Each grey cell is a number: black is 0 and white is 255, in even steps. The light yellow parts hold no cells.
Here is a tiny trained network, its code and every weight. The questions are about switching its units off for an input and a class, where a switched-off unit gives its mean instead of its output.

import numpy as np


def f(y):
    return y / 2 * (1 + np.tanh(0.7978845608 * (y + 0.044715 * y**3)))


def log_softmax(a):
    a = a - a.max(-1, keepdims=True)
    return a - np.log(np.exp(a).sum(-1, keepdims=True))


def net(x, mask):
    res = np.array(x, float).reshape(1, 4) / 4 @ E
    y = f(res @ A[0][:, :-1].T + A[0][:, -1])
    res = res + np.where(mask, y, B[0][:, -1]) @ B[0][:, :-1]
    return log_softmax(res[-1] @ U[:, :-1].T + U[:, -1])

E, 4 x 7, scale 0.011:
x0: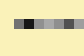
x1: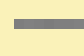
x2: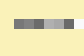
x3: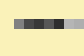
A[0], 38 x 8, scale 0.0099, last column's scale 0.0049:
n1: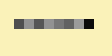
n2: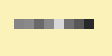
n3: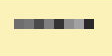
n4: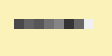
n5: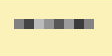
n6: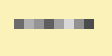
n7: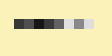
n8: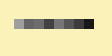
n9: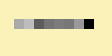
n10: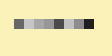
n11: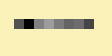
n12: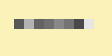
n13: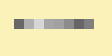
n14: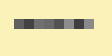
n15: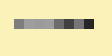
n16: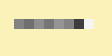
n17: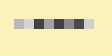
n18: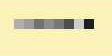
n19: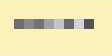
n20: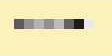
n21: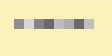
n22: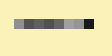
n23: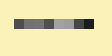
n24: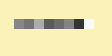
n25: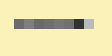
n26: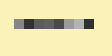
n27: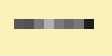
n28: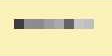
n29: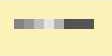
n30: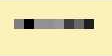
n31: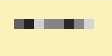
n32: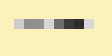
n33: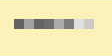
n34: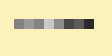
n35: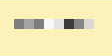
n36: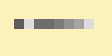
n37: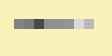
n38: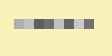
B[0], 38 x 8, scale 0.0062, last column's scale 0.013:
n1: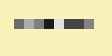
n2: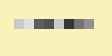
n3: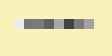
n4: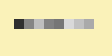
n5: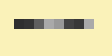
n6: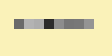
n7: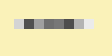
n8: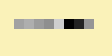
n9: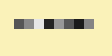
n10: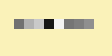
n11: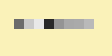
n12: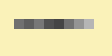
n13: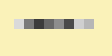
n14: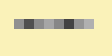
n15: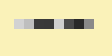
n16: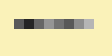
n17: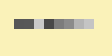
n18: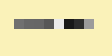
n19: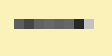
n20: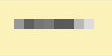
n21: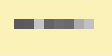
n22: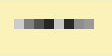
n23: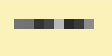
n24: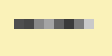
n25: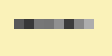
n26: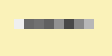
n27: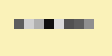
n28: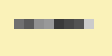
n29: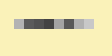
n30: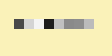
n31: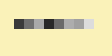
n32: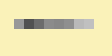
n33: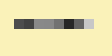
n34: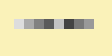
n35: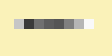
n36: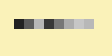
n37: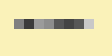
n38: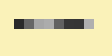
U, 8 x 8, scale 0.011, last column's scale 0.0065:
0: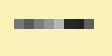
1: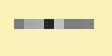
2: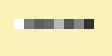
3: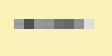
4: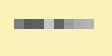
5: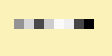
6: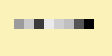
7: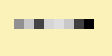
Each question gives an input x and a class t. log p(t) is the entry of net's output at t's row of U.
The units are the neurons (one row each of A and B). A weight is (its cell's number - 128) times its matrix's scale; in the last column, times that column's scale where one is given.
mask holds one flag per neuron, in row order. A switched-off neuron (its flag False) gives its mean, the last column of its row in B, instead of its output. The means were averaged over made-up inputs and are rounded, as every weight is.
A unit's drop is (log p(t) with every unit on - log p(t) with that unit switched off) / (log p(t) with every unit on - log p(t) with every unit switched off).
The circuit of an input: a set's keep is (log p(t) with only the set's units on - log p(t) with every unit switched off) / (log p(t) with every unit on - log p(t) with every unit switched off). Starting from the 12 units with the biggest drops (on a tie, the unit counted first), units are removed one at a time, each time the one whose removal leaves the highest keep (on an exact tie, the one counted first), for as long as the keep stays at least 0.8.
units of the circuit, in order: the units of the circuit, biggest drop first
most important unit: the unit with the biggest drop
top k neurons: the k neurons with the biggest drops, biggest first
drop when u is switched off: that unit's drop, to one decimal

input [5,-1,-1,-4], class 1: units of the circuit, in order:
[n30, n31]
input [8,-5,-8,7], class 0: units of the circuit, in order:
[n5]
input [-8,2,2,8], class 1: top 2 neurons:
[n36, n17]
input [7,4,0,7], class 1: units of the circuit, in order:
[n11, n30]
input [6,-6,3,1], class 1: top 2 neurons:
[n30, n11]
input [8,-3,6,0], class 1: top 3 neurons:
[n30, n11, n31]
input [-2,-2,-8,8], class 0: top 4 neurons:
[n5, n24, n35, n8]
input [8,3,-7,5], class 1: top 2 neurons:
[n11, n30]
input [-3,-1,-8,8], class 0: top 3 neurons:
[n5, n24, n35]
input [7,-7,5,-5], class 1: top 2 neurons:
[n30, n31]
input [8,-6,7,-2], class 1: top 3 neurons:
[n30, n11, n31]
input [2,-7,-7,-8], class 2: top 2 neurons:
[n13, n29]
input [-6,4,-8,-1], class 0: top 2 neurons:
[n8, n23]
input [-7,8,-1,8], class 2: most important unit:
n7
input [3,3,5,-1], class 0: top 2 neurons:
[n19, n18]
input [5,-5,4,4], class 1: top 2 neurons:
[n11, n30]
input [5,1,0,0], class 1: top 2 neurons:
[n30, n11]
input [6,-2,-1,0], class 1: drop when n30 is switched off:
0.1
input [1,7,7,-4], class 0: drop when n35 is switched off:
0.0
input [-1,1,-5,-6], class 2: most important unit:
n13
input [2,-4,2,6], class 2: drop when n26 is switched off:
0.1
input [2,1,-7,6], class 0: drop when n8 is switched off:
0.2
